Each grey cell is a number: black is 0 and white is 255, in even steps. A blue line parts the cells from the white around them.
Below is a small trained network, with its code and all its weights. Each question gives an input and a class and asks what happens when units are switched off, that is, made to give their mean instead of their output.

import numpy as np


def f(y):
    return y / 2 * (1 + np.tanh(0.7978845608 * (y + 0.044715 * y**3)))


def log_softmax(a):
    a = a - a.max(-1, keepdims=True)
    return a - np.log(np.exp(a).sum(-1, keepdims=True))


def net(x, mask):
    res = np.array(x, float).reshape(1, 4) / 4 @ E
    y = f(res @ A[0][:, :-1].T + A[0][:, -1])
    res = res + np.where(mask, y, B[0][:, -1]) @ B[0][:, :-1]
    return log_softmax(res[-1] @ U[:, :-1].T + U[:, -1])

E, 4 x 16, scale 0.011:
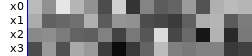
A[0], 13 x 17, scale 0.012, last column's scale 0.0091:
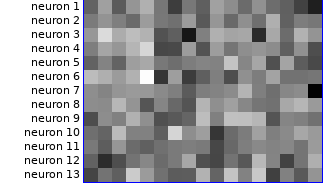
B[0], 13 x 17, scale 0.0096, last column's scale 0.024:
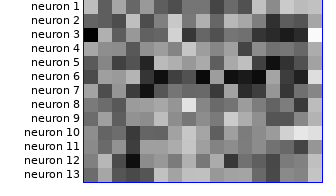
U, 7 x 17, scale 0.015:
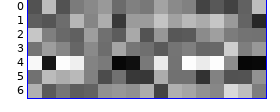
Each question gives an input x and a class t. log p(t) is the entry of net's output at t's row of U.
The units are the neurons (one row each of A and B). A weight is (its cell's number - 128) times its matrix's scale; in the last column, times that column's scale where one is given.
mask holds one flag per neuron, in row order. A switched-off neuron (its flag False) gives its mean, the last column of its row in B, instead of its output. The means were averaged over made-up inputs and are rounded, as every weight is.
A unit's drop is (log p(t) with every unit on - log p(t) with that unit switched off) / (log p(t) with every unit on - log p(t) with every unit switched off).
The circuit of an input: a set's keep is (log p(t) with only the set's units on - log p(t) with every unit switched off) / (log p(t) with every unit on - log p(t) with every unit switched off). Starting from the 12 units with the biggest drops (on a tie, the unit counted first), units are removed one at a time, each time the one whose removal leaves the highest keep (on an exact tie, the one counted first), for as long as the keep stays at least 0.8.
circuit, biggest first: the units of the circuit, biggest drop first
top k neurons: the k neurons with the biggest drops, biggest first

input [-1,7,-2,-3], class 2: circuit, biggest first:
neuron 3
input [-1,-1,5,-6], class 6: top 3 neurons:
neuron 6; neuron 3; neuron 12
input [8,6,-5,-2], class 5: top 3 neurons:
neuron 6; neuron 13; neuron 1
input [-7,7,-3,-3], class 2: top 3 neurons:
neuron 3; neuron 12; neuron 9
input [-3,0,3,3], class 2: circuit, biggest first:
neuron 3; neuron 1
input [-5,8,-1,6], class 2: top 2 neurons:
neuron 1; neuron 3
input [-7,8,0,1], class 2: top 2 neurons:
neuron 3; neuron 1
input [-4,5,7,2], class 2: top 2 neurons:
neuron 3; neuron 1
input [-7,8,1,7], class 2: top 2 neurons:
neuron 1; neuron 3
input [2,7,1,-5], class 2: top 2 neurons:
neuron 3; neuron 6
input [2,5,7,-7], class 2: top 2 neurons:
neuron 3; neuron 13
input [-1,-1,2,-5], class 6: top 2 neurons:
neuron 6; neuron 3
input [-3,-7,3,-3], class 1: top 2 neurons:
neuron 3; neuron 6
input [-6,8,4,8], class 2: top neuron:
neuron 1
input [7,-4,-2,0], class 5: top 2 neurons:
neuron 6; neuron 13
